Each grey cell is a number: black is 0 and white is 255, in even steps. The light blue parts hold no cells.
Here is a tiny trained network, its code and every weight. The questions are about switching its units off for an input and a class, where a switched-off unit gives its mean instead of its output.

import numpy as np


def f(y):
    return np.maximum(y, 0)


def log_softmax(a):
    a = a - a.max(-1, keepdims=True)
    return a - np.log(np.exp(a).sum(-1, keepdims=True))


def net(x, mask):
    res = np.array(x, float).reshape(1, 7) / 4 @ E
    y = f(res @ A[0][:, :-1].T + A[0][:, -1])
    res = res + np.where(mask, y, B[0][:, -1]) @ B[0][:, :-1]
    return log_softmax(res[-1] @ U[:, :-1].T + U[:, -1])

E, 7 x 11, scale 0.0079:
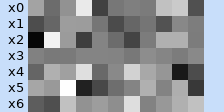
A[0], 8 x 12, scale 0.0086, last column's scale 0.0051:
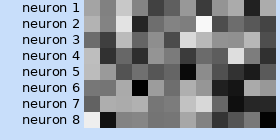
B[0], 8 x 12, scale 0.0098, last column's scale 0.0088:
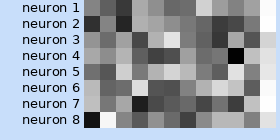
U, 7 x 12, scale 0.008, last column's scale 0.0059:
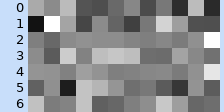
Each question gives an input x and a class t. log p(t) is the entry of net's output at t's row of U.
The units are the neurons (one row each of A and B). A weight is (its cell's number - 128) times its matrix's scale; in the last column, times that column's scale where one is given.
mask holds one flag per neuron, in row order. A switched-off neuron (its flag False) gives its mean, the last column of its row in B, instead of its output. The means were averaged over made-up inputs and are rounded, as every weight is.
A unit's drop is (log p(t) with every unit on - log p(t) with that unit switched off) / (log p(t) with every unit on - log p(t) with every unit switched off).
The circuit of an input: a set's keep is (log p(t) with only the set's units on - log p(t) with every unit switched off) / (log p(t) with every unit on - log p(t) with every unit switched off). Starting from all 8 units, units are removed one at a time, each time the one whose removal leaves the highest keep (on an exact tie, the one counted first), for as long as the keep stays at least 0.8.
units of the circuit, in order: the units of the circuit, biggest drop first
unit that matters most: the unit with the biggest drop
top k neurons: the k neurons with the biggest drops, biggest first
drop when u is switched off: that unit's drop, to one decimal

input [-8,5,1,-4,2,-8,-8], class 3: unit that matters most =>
neuron 5
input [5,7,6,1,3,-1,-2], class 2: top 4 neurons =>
neuron 8; neuron 6; neuron 1; neuron 2
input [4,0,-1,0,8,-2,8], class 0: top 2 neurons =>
neuron 7; neuron 5
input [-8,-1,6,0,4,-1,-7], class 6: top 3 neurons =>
neuron 6; neuron 8; neuron 3
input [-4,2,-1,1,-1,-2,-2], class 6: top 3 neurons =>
neuron 6; neuron 2; neuron 3
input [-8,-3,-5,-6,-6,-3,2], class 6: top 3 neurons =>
neuron 6; neuron 7; neuron 2
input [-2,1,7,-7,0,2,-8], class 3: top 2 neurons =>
neuron 5; neuron 8
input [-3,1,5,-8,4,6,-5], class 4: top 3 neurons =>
neuron 8; neuron 5; neuron 6
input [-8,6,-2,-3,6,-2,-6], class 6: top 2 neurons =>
neuron 6; neuron 4
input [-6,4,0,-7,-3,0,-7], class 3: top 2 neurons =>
neuron 5; neuron 1
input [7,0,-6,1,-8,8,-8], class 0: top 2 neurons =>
neuron 4; neuron 6
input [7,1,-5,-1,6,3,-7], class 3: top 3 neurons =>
neuron 5; neuron 6; neuron 4
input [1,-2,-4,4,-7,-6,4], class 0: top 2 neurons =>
neuron 4; neuron 2
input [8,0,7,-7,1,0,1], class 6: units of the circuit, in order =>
neuron 8
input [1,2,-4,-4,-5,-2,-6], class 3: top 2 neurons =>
neuron 5; neuron 7
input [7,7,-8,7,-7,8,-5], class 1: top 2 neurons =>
neuron 8; neuron 7
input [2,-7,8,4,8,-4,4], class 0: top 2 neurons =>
neuron 7; neuron 8
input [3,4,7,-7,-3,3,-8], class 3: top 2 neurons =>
neuron 5; neuron 8
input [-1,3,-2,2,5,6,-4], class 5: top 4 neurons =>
neuron 2; neuron 1; neuron 4; neuron 3
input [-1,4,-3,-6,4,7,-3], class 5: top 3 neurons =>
neuron 2; neuron 1; neuron 4
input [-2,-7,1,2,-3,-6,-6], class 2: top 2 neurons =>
neuron 2; neuron 3
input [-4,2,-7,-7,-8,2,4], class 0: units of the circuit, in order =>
neuron 4
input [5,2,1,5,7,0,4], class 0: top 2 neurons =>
neuron 7; neuron 6
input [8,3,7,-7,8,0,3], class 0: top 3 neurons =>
neuron 7; neuron 6; neuron 8
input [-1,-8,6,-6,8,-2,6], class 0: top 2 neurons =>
neuron 7; neuron 8
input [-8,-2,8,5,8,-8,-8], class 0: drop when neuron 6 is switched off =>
-0.1
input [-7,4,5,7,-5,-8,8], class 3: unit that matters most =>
neuron 2
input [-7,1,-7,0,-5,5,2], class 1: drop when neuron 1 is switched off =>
0.1
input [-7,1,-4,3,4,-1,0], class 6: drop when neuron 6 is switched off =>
1.0
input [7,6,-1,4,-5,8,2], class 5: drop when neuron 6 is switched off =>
0.1
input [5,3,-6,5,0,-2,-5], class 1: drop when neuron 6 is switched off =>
0.1
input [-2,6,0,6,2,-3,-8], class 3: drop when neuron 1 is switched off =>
0.0
